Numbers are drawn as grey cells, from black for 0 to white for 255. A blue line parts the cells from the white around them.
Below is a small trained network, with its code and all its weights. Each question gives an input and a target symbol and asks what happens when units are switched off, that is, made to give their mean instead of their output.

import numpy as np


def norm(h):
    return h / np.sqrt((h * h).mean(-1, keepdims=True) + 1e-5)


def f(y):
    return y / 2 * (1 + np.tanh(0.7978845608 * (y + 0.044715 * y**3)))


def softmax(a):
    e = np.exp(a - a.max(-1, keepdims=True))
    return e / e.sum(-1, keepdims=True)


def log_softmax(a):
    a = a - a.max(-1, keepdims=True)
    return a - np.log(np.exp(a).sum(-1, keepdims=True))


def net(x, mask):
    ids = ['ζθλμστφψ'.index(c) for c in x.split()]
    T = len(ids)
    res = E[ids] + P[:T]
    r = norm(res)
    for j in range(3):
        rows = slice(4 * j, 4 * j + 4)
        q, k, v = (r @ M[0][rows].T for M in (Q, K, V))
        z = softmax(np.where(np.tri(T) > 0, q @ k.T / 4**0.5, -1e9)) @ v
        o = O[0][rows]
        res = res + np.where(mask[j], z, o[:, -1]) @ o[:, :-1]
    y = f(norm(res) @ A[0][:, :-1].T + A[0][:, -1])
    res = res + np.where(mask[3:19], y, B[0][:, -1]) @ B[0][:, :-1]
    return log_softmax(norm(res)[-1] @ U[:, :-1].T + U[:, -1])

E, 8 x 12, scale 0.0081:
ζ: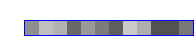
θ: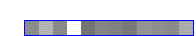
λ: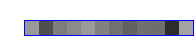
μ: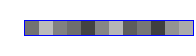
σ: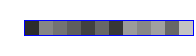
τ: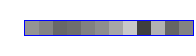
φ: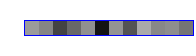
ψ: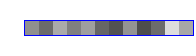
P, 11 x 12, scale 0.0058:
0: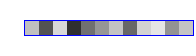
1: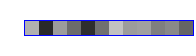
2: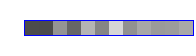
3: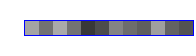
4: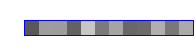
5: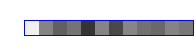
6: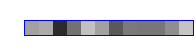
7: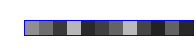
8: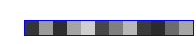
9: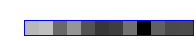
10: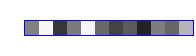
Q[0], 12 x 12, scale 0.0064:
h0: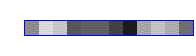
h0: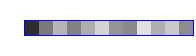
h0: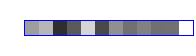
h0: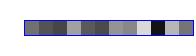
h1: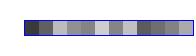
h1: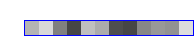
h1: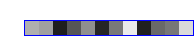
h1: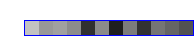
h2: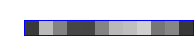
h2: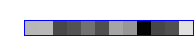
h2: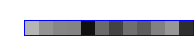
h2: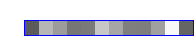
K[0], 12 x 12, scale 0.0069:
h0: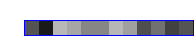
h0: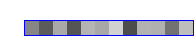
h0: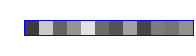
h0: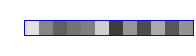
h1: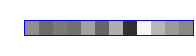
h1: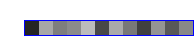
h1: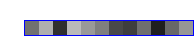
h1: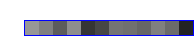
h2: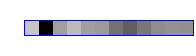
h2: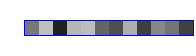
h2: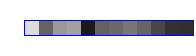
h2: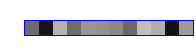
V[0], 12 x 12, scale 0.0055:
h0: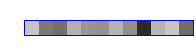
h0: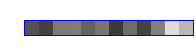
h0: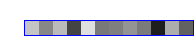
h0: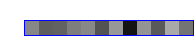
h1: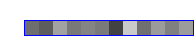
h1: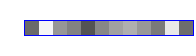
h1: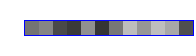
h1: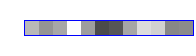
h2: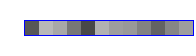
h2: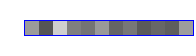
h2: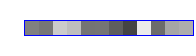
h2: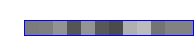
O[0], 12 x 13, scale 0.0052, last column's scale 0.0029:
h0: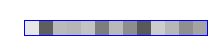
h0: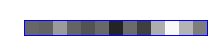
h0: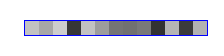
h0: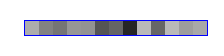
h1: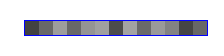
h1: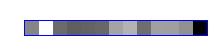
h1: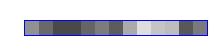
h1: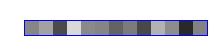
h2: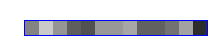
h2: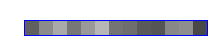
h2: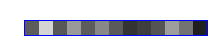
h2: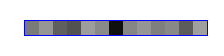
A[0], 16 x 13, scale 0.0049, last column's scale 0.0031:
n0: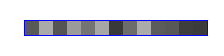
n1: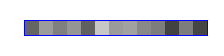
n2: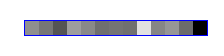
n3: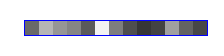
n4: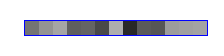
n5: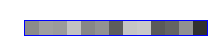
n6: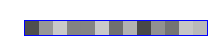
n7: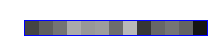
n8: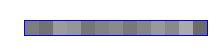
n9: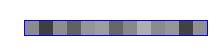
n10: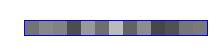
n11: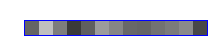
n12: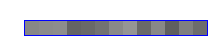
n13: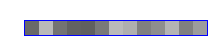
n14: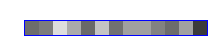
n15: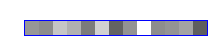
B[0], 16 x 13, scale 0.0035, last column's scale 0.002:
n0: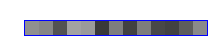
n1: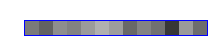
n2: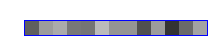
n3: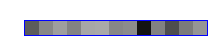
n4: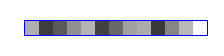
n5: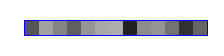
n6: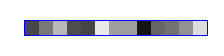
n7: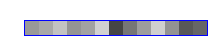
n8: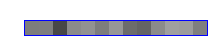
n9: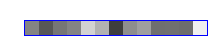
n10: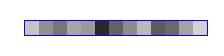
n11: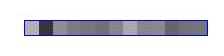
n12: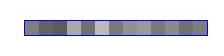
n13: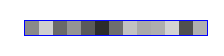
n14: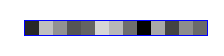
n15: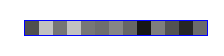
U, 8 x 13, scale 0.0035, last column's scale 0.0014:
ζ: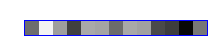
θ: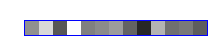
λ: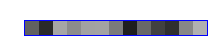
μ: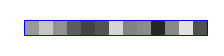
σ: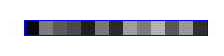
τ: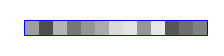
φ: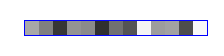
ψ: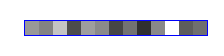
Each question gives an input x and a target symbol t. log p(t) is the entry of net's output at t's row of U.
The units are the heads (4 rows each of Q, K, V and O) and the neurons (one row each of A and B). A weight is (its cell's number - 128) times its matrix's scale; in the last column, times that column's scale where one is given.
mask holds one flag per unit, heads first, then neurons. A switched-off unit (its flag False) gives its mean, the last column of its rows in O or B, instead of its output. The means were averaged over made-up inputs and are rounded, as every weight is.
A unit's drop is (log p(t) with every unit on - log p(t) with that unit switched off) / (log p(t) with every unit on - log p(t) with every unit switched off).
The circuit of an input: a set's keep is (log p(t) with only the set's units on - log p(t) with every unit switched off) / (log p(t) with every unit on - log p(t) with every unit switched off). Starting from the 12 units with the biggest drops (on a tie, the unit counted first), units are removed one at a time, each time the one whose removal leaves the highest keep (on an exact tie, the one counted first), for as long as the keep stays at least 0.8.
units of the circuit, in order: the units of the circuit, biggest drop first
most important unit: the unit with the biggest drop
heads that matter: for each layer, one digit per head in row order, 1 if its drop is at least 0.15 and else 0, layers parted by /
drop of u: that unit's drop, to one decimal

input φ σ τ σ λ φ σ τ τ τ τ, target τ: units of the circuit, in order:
h2
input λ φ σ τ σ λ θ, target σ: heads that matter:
100
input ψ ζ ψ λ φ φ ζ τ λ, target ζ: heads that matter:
100
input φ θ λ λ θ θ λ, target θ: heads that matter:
101
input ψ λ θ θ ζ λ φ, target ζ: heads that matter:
100
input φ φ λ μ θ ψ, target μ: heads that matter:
011
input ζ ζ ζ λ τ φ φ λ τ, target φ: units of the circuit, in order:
h0; h1
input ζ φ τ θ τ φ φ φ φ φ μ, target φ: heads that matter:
001
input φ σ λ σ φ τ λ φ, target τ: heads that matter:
100
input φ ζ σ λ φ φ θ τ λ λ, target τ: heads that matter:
101
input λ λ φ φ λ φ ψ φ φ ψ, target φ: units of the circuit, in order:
h1; h2
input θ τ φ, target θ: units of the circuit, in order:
h1; h2
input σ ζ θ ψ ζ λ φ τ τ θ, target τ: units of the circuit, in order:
h2; h0
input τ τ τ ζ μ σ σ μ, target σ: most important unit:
h0
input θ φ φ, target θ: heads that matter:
010
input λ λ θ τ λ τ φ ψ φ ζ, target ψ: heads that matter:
100
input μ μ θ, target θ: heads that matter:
000
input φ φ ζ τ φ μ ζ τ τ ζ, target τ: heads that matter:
101
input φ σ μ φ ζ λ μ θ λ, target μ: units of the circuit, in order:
h2; h1
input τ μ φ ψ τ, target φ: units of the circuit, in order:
h0
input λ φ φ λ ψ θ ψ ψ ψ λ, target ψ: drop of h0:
1.0
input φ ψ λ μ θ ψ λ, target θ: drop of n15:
0.0
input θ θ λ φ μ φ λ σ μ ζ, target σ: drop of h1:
0.1
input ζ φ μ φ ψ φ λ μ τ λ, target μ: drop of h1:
0.4
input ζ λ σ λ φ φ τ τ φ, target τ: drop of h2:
0.2
